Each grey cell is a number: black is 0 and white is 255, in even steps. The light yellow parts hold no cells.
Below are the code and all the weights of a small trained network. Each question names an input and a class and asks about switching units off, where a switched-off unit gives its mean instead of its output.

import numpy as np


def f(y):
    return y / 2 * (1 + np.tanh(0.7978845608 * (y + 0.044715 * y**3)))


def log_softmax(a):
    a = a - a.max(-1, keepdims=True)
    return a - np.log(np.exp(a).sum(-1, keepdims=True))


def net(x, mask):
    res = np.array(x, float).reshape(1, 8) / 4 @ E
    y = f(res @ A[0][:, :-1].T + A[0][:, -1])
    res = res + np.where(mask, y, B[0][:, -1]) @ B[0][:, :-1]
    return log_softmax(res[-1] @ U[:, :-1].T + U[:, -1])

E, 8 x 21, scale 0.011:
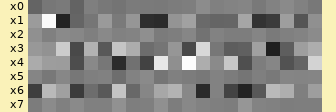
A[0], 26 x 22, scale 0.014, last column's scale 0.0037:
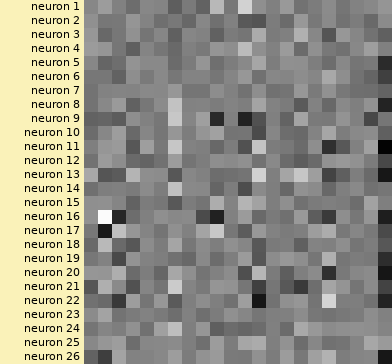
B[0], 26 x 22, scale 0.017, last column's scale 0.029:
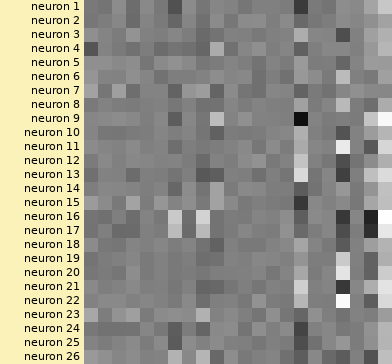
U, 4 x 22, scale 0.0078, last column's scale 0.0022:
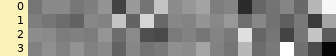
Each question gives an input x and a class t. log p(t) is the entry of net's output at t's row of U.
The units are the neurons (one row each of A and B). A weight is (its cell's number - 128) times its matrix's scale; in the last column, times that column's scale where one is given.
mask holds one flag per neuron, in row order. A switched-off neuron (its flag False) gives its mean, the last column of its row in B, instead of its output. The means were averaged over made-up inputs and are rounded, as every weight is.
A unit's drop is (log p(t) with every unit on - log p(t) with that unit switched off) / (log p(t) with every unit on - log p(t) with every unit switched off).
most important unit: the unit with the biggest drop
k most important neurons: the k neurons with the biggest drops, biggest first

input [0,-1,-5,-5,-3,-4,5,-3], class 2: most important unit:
neuron 21
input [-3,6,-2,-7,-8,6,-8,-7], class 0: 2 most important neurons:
neuron 9; neuron 21
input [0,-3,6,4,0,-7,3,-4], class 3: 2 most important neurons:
neuron 16; neuron 13
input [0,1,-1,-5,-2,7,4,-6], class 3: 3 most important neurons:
neuron 22; neuron 13; neuron 19
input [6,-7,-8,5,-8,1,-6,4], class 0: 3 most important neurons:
neuron 9; neuron 16; neuron 14
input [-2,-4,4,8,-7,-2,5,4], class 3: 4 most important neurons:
neuron 11; neuron 20; neuron 8; neuron 1
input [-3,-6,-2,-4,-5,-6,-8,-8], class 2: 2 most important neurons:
neuron 13; neuron 16
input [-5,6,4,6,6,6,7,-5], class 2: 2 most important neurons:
neuron 21; neuron 9
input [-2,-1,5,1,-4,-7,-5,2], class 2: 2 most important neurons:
neuron 13; neuron 3
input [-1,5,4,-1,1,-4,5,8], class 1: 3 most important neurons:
neuron 16; neuron 13; neuron 3
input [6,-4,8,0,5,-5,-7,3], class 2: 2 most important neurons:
neuron 13; neuron 9
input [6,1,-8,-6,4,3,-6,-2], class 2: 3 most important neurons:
neuron 13; neuron 11; neuron 20
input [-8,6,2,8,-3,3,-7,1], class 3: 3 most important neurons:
neuron 11; neuron 20; neuron 21
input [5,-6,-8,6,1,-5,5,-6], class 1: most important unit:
neuron 17
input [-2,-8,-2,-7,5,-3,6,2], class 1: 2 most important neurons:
neuron 17; neuron 26
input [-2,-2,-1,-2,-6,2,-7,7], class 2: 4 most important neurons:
neuron 13; neuron 3; neuron 1; neuron 15
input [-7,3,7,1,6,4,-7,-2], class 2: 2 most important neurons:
neuron 13; neuron 9
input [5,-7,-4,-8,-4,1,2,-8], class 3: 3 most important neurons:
neuron 22; neuron 16; neuron 19
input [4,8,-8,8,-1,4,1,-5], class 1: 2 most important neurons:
neuron 16; neuron 22
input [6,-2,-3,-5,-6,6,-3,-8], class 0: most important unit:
neuron 9
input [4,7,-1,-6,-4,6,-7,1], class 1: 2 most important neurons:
neuron 16; neuron 21
